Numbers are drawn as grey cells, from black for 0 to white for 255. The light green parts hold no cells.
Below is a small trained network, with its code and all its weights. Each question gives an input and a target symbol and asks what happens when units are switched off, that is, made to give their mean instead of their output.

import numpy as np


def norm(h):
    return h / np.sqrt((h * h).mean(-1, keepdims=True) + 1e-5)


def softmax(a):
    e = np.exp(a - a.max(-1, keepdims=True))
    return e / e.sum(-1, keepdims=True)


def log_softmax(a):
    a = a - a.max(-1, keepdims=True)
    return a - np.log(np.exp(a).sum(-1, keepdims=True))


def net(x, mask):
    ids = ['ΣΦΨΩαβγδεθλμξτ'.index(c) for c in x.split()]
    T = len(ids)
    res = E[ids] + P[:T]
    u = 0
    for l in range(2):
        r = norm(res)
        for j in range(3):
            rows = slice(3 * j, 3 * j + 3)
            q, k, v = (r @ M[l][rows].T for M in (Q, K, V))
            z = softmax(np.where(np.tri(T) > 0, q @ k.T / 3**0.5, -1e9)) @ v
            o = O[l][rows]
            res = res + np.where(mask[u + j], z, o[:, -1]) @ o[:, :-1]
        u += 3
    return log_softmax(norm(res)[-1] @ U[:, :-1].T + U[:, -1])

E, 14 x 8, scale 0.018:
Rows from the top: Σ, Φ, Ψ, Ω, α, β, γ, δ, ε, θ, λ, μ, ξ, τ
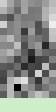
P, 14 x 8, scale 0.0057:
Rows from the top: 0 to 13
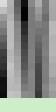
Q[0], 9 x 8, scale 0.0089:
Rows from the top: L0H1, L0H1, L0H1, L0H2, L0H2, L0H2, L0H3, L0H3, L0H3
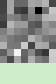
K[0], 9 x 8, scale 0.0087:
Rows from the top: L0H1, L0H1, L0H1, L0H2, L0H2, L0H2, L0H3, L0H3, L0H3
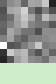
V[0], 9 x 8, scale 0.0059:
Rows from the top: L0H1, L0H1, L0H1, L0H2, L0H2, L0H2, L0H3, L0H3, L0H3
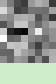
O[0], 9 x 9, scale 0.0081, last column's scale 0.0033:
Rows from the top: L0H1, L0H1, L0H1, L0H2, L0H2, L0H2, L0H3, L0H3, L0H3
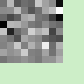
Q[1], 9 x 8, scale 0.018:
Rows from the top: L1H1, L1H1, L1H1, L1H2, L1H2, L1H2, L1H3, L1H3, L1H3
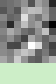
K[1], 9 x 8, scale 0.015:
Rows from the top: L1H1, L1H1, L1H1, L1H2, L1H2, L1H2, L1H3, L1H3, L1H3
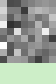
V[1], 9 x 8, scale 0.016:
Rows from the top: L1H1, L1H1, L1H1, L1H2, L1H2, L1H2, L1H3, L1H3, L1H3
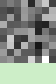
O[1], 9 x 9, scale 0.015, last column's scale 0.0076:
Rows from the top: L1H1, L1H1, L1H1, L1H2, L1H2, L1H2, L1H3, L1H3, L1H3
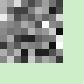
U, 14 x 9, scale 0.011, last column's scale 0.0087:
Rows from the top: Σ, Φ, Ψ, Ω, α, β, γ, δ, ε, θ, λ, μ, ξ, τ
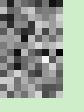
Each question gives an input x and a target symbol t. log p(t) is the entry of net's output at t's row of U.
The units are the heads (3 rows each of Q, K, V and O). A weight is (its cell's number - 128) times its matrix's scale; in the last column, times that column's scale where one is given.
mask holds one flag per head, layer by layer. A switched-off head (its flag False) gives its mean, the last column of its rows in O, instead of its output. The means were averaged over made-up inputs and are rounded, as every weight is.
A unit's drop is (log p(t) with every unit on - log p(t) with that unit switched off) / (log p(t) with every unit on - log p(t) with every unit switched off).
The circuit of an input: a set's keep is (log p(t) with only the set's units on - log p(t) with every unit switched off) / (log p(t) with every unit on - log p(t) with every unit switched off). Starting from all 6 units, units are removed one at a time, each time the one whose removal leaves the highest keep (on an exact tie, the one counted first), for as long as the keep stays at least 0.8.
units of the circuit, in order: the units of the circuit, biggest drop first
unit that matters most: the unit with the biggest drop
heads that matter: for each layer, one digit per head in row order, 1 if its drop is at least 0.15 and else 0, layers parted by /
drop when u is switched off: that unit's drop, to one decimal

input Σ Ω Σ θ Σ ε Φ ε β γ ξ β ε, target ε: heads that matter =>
000 / 001
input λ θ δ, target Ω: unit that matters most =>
L0H3
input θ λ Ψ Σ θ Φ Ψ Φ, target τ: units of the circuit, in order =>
(L0H2, L1H2)
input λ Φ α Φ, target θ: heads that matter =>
010 / 101
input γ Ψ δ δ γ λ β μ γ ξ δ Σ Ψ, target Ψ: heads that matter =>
111 / 010
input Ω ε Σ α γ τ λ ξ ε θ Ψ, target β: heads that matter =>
010 / 001
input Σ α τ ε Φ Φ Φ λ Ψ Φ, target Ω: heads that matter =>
000 / 001
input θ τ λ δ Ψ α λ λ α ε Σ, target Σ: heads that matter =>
010 / 001
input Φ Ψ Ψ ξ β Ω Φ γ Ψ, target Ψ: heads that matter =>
010 / 100
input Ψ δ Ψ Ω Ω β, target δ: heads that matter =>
110 / 100
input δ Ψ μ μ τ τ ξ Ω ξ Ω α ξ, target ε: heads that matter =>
110 / 011
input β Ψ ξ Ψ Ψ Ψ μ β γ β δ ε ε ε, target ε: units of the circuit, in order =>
(L0H1, L1H2, L1H1)
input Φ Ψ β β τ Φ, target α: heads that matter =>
000 / 010
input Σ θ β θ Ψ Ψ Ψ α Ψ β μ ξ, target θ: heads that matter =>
100 / 010
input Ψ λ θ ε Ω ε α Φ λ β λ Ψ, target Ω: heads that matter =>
000 / 001
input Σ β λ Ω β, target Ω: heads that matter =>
001 / 001
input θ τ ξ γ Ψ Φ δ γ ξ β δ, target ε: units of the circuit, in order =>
(L1H3)
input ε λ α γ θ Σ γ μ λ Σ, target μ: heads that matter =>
111 / 111
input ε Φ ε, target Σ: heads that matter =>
100 / 001
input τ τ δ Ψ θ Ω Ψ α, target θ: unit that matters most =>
L0H2
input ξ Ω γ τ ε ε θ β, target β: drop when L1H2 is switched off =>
0.0
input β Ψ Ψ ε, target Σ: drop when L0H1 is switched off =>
0.2
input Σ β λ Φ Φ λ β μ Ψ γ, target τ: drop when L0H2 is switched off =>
0.5
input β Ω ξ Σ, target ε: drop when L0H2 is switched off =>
0.1
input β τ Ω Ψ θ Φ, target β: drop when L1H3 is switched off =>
0.6
